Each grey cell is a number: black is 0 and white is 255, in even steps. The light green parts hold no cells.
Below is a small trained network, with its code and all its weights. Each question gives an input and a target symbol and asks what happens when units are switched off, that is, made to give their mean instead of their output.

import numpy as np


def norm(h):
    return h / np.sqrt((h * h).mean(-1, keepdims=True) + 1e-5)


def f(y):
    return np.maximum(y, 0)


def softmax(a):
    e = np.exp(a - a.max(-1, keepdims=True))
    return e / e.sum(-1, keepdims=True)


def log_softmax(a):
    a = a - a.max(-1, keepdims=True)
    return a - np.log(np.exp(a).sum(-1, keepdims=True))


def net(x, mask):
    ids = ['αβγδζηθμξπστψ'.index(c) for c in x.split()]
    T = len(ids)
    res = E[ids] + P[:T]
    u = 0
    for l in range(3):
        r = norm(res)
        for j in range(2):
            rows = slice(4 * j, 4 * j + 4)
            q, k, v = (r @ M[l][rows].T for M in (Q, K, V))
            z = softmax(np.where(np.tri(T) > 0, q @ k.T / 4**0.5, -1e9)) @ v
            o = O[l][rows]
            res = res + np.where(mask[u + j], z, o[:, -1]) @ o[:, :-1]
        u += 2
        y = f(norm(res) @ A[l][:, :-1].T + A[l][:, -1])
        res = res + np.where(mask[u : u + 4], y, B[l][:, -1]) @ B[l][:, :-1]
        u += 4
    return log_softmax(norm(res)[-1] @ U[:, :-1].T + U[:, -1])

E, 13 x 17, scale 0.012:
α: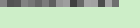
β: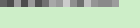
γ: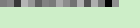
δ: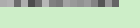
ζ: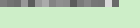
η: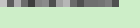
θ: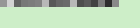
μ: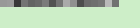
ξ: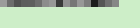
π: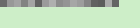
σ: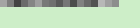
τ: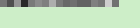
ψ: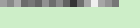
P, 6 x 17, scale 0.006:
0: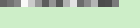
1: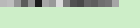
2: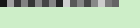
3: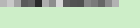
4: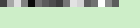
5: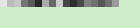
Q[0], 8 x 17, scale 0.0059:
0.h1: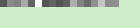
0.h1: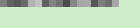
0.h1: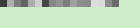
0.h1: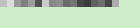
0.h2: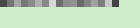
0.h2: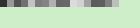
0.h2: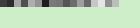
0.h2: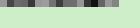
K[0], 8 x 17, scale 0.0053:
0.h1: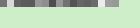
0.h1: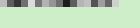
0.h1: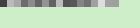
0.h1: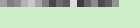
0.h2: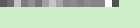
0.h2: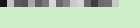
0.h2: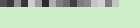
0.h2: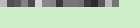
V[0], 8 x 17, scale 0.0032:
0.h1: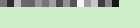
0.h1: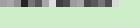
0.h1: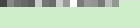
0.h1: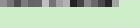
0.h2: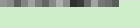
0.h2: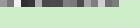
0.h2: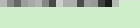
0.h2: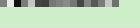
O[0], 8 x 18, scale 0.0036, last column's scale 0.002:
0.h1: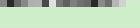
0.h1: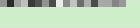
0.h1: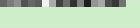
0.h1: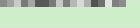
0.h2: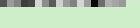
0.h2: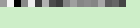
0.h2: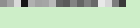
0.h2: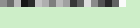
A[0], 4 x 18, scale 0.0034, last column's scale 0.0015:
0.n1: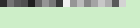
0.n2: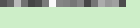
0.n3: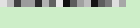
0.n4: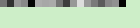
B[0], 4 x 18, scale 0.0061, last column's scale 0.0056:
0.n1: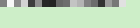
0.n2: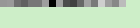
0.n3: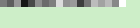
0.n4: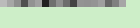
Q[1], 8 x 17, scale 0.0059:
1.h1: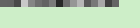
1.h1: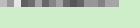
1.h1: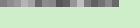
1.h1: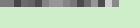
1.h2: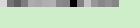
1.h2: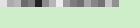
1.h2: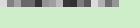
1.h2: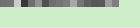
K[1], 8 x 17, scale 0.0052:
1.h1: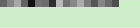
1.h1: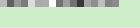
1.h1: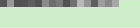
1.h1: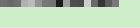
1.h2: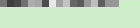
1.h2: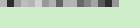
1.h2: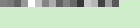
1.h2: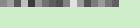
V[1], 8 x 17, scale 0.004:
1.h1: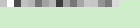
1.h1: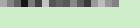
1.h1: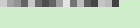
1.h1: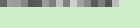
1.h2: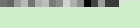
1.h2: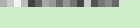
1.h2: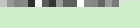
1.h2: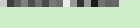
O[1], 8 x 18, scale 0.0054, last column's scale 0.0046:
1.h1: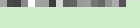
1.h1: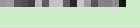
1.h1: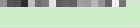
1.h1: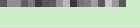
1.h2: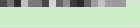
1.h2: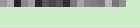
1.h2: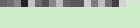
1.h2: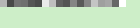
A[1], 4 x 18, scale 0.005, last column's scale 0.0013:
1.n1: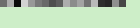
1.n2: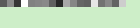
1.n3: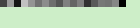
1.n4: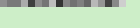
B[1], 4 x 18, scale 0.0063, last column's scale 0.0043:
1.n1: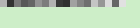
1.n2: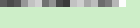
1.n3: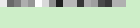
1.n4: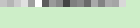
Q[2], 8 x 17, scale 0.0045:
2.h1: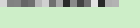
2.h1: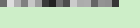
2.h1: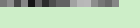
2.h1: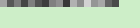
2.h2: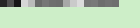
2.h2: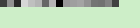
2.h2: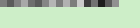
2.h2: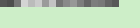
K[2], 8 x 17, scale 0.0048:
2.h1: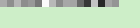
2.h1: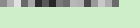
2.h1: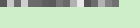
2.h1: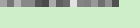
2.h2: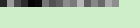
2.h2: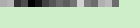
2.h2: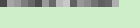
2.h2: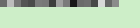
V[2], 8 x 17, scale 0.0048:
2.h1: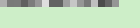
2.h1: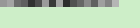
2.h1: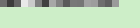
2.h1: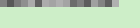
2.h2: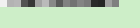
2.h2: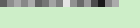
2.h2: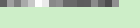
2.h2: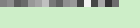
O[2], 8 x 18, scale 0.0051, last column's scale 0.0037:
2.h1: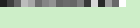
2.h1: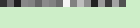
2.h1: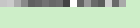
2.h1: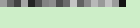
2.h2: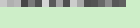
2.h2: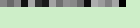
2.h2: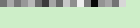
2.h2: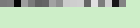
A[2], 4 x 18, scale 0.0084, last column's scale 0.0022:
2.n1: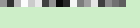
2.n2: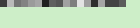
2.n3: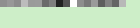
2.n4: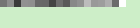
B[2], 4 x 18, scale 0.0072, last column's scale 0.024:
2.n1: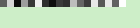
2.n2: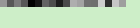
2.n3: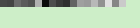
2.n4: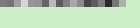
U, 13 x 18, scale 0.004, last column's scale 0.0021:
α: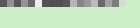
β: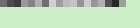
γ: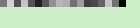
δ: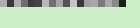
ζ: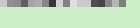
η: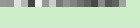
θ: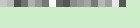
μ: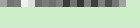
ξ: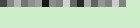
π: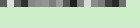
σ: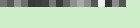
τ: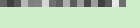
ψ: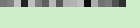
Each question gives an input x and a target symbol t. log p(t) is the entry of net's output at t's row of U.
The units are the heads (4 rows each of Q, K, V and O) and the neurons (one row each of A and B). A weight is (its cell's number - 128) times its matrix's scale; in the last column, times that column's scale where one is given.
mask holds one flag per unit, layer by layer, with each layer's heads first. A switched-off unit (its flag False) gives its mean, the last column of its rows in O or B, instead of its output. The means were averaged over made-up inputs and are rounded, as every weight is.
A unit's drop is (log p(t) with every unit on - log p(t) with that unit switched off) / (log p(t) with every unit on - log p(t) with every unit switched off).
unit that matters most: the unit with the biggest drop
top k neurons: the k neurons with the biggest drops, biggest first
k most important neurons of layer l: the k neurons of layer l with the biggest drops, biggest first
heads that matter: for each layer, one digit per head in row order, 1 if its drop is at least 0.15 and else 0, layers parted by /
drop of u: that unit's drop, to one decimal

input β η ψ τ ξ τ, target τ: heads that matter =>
00 / 01 / 10
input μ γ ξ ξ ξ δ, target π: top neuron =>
2.n1
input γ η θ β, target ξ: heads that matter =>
00 / 00 / 00
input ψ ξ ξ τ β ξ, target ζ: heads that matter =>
00 / 01 / 00
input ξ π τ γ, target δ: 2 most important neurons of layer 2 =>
2.n1, 2.n3
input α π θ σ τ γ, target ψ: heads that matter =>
11 / 01 / 01
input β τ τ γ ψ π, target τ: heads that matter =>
00 / 01 / 10
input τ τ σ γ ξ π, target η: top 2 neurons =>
2.n1, 0.n2
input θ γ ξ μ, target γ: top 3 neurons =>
2.n1, 2.n3, 1.n3
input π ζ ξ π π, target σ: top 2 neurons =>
2.n2, 2.n1
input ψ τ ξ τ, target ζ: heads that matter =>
00 / 11 / 00
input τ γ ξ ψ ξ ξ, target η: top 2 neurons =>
2.n1, 1.n2
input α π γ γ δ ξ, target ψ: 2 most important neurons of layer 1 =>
1.n2, 1.n1
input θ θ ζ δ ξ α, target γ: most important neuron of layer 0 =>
0.n3
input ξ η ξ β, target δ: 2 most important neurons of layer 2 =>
2.n1, 2.n3
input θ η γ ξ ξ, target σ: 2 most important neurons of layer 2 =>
2.n2, 2.n1
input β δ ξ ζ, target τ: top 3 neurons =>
2.n1, 2.n3, 0.n3
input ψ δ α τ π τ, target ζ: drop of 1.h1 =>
0.3
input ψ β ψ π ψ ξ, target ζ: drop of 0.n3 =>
0.2
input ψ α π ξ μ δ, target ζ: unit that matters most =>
1.h2
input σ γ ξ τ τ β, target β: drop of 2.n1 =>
0.4
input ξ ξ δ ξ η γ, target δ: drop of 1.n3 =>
0.0
